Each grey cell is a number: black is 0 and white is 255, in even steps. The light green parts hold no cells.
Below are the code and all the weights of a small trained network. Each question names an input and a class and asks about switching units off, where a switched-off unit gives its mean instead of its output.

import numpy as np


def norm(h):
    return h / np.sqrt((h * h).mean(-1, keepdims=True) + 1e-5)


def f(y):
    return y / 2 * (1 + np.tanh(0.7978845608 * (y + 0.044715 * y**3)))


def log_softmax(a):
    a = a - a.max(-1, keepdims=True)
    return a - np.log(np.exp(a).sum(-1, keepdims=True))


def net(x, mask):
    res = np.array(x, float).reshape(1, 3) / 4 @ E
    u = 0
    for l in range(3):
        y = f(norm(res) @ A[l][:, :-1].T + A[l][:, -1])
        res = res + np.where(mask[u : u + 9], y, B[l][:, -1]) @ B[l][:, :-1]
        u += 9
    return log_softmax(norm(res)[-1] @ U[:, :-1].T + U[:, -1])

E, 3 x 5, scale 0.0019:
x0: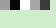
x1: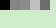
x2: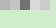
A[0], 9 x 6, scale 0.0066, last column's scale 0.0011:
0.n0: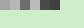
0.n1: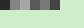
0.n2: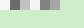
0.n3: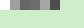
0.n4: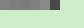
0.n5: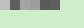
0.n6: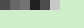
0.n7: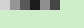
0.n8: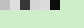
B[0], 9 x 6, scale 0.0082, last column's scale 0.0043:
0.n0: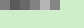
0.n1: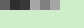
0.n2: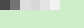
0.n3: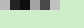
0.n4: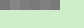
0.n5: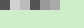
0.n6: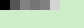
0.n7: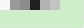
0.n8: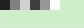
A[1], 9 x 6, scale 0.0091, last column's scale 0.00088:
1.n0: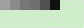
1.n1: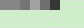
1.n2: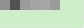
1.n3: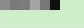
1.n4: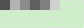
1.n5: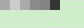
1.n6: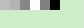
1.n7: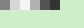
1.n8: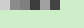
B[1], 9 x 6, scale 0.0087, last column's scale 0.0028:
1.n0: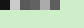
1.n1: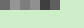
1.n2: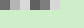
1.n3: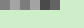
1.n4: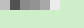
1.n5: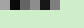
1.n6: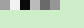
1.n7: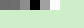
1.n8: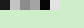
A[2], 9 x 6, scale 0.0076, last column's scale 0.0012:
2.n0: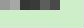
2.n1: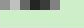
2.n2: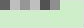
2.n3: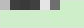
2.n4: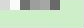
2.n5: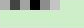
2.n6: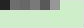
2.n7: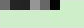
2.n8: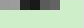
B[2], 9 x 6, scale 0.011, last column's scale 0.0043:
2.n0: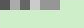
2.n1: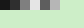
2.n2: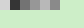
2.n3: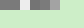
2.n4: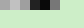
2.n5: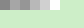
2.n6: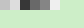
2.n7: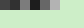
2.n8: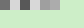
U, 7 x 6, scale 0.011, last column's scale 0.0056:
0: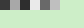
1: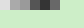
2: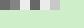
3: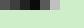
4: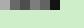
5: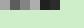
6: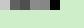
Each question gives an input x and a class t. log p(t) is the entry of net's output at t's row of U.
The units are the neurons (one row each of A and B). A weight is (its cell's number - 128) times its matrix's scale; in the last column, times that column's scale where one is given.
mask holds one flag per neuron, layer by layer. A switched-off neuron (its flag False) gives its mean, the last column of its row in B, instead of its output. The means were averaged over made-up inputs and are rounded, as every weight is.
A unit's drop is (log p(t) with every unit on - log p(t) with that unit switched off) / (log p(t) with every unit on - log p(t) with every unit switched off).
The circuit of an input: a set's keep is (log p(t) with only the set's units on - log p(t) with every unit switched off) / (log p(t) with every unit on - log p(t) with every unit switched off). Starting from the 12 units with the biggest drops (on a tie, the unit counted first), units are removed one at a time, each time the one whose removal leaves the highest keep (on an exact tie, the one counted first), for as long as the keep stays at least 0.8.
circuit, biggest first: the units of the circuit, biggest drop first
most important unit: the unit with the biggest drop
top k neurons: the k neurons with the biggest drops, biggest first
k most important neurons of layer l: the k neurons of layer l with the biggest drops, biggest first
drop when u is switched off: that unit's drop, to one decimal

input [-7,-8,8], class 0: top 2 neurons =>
1.n8, 0.n3
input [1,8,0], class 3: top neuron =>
0.n2
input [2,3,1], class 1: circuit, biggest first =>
0.n6, 0.n8, 1.n6, 2.n4
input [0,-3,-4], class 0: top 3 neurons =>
0.n7, 0.n2, 0.n8
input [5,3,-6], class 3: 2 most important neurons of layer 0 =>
0.n2, 0.n7
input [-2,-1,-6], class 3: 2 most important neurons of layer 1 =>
1.n7, 1.n2
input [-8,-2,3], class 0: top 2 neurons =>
0.n2, 1.n8
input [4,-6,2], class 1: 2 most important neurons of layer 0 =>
0.n8, 0.n3
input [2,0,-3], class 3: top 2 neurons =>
0.n6, 0.n7
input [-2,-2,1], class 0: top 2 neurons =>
1.n8, 0.n3
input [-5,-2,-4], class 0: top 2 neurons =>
0.n7, 1.n8
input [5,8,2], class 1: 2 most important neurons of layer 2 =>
2.n4, 2.n5
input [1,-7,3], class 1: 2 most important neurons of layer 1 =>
1.n7, 1.n8
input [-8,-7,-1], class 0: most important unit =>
1.n8
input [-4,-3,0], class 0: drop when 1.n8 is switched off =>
0.2
